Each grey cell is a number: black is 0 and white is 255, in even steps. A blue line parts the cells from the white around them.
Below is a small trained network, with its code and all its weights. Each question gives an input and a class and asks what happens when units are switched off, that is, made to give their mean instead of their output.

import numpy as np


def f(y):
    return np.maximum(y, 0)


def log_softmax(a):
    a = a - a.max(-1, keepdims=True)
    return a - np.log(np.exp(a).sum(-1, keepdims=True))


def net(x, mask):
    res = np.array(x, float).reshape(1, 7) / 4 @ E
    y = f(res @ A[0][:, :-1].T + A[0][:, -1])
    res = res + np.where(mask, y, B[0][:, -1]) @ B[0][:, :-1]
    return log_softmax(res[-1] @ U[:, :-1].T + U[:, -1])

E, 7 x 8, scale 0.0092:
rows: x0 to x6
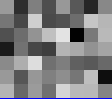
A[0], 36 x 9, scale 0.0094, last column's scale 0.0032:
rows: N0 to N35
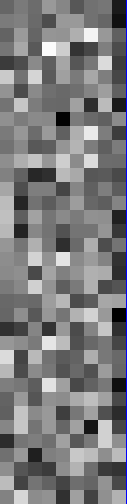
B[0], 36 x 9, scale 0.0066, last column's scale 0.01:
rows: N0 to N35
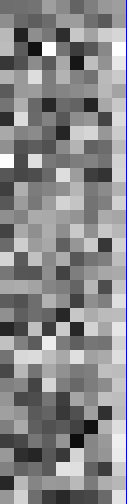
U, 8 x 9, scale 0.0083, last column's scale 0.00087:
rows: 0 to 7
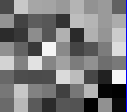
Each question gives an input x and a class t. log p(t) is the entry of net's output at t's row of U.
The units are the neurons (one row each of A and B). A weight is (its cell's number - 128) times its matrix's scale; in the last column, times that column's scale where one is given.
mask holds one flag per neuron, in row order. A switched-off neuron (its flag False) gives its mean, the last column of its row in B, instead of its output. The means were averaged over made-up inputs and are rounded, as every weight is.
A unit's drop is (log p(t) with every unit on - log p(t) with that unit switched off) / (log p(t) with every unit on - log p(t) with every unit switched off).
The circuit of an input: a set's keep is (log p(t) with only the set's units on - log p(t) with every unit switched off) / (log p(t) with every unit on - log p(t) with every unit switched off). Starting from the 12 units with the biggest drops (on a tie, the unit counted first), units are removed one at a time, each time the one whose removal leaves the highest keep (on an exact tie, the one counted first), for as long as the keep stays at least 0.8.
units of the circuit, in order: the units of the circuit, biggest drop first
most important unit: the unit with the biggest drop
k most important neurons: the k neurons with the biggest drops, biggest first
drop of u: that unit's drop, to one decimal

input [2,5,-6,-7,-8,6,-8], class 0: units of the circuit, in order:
[N25, N34]
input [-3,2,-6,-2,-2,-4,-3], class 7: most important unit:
N35
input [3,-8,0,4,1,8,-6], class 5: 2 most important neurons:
[N33, N12]
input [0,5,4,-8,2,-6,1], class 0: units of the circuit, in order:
[N25, N26]
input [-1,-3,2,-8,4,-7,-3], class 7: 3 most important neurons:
[N35, N30, N7]
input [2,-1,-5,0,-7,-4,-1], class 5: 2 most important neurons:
[N12, N33]
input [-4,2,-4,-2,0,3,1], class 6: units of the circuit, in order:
[N17, N20]
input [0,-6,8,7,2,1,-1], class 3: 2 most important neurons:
[N3, N24]
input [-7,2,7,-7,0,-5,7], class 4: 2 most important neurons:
[N11, N18]
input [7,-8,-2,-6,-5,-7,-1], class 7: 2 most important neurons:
[N30, N7]
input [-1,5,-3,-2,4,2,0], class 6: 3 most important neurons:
[N17, N20, N8]
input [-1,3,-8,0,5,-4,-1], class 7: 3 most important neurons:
[N7, N35, N30]
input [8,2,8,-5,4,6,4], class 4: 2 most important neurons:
[N5, N25]
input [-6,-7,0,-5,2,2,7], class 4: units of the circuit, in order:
[N11]
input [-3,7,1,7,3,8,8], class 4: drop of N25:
0.0
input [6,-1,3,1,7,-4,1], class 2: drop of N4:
0.1
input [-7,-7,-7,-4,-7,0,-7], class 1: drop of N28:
0.1
